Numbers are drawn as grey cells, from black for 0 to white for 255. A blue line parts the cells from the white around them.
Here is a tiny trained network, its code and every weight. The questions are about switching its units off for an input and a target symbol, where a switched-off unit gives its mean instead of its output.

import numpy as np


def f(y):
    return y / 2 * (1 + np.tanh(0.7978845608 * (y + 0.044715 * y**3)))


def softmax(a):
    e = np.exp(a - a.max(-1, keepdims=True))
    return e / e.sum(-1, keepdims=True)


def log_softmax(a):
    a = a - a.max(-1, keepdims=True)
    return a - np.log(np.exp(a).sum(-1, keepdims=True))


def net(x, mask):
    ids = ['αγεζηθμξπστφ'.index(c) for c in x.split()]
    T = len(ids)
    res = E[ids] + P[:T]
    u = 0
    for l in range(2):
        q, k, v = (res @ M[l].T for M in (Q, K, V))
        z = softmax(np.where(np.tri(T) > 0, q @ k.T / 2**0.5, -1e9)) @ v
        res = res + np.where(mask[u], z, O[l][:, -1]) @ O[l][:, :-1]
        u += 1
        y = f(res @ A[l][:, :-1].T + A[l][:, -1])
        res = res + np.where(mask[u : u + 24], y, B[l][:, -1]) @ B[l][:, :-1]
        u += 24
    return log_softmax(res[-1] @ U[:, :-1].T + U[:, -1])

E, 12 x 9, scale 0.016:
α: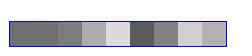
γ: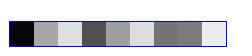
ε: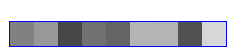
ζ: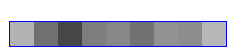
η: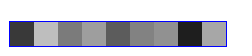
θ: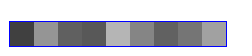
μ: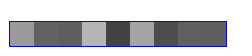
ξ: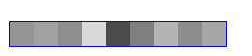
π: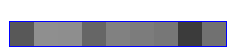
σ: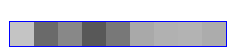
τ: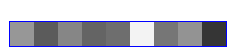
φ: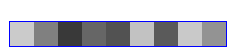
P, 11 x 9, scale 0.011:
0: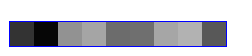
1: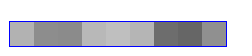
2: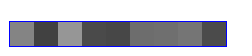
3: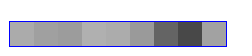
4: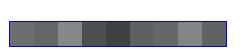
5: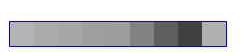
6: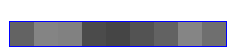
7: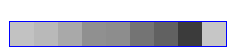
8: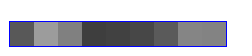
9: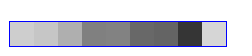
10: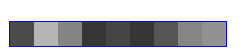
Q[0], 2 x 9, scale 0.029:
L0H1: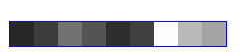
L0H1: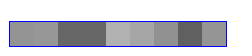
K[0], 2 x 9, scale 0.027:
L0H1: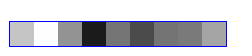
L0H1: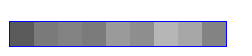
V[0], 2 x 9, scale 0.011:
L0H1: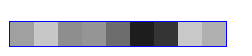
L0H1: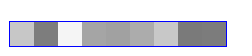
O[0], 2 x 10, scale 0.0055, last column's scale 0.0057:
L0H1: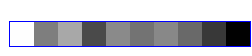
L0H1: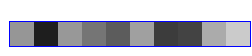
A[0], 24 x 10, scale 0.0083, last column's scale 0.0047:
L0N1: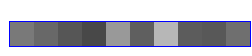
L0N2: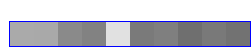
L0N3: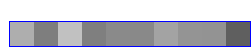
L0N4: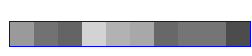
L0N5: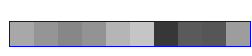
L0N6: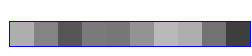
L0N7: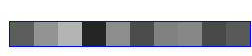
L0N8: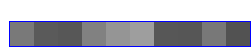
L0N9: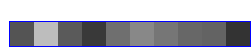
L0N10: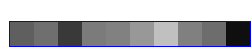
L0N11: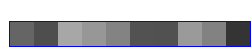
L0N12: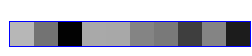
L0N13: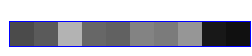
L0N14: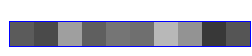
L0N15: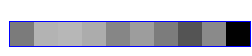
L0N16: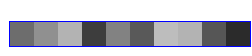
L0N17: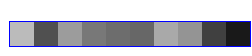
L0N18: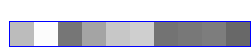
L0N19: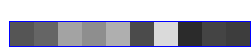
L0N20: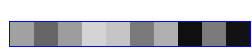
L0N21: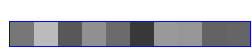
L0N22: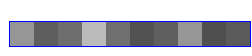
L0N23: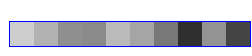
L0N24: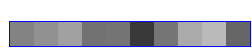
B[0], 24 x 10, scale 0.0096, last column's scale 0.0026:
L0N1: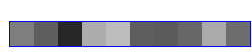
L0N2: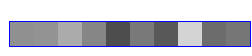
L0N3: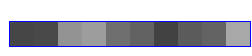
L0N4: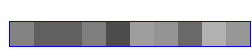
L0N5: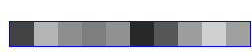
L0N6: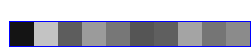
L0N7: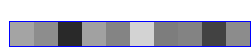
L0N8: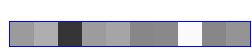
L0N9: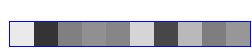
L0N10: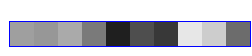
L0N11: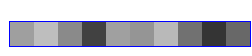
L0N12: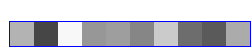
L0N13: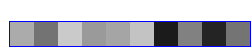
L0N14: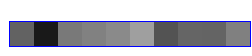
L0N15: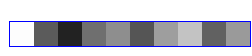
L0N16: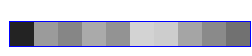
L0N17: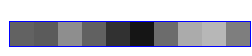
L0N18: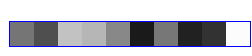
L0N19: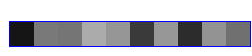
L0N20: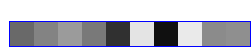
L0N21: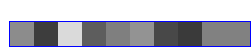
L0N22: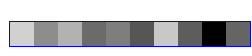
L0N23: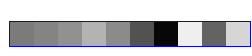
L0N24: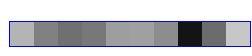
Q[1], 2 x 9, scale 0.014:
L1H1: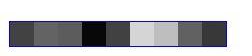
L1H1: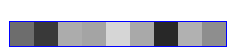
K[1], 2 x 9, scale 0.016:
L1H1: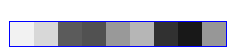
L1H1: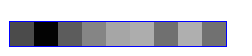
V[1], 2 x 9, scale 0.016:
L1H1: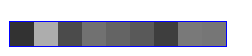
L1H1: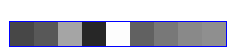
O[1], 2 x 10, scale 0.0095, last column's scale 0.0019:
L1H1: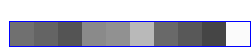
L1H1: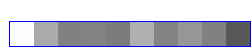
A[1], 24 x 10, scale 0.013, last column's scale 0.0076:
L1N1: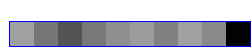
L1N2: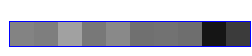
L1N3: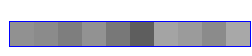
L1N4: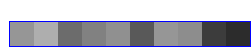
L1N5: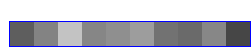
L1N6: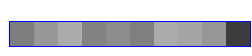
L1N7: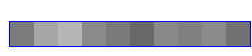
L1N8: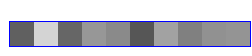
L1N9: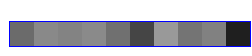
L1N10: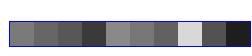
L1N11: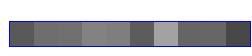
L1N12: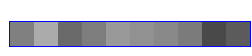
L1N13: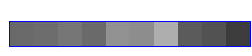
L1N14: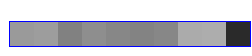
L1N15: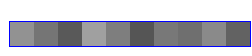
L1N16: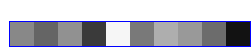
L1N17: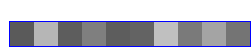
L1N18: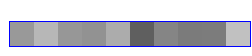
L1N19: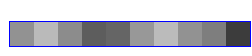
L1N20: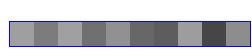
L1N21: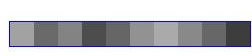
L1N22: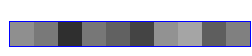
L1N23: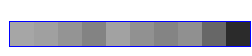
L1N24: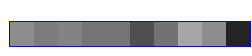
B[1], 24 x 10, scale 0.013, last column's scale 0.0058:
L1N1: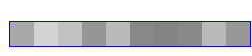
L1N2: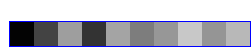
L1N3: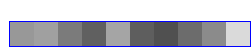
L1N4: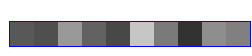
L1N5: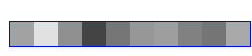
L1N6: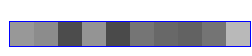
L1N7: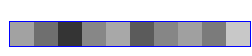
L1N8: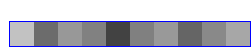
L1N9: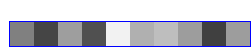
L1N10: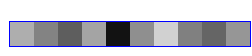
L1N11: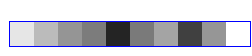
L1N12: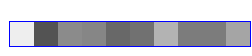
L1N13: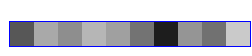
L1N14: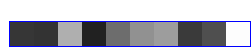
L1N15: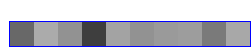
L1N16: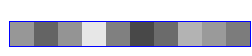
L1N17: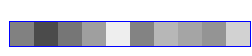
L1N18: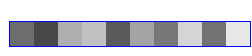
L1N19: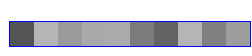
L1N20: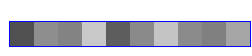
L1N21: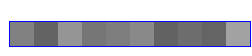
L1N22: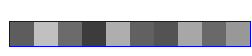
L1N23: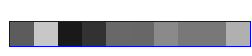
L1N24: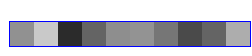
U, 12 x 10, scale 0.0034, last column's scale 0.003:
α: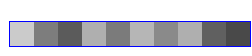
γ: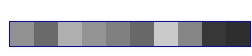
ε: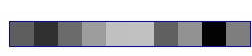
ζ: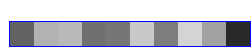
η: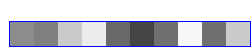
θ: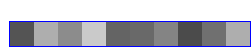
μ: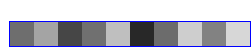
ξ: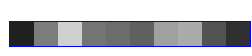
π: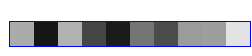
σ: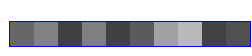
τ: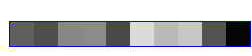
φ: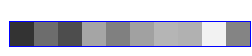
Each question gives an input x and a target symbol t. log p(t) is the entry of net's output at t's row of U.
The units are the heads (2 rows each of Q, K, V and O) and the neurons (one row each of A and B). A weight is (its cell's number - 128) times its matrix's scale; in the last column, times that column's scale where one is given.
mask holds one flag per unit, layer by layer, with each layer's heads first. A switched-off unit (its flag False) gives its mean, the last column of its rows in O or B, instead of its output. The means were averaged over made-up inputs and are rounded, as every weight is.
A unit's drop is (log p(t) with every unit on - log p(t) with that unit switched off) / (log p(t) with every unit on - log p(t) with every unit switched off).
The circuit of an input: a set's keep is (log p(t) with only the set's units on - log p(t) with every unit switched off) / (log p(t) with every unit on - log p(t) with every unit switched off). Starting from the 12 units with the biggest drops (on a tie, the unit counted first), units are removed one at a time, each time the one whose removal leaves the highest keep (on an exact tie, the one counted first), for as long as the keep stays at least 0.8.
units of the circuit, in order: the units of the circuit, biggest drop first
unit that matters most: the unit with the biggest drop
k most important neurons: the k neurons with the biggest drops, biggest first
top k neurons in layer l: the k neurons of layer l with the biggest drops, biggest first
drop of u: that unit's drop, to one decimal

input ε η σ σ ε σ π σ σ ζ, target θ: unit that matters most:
L1H1
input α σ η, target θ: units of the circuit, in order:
[L1H1 L1N11 L1N13 L0N23]
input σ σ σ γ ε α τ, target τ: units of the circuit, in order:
[L0N13 L1N10 L1N20 L1N2]
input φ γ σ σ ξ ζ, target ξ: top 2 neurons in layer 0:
[L0N18 L0N6]
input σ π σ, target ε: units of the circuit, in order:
[L1H1 L0N5 L0N20 L1N11]
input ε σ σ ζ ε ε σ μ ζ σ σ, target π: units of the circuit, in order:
[L0H1 L1N17]
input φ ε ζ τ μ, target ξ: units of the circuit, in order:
[L1N2 L0N22 L1H1 L0H1]
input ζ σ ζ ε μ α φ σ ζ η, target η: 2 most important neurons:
[L0N18 L1N18]
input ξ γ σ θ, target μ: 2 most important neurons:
[L1N7 L1N24]
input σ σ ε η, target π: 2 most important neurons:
[L1N14 L0N20]
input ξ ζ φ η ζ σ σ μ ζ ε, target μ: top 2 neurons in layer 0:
[L0N23 L0N22]
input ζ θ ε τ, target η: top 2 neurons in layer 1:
[L1N18 L1N14]
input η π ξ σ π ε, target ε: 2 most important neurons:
[L0N19 L0N18]
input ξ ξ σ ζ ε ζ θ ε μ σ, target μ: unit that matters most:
L1H1
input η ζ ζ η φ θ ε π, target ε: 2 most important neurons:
[L0N19 L0N10]
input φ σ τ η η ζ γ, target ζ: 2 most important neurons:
[L1N19 L0N18]
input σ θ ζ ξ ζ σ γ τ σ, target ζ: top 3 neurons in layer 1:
[L1N19 L1N1 L1N7]
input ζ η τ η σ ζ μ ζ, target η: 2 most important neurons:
[L1N18 L0N18]
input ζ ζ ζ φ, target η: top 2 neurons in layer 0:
[L0N18 L0N5]
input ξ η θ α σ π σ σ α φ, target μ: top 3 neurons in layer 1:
[L1N7 L1N24 L1N14]
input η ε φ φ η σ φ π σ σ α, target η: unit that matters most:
L0N11
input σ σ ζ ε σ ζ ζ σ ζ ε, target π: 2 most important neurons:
[L1N14 L0N23]
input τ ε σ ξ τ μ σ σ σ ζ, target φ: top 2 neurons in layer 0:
[L0N10 L0N18]
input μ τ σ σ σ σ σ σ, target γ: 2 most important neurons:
[L1N9 L0N22]
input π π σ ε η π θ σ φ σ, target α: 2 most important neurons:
[L0N19 L1N12]
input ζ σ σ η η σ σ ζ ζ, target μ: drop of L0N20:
0.2
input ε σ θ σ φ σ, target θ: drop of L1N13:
0.1
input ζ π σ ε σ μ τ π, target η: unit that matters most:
L0H1
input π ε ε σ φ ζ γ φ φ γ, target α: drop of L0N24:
0.1
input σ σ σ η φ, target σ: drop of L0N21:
0.0
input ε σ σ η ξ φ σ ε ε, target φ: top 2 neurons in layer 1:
[L1N17 L1N14]
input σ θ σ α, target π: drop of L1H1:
0.6
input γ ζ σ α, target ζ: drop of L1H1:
0.8
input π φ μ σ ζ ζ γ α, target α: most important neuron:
[L0N19]
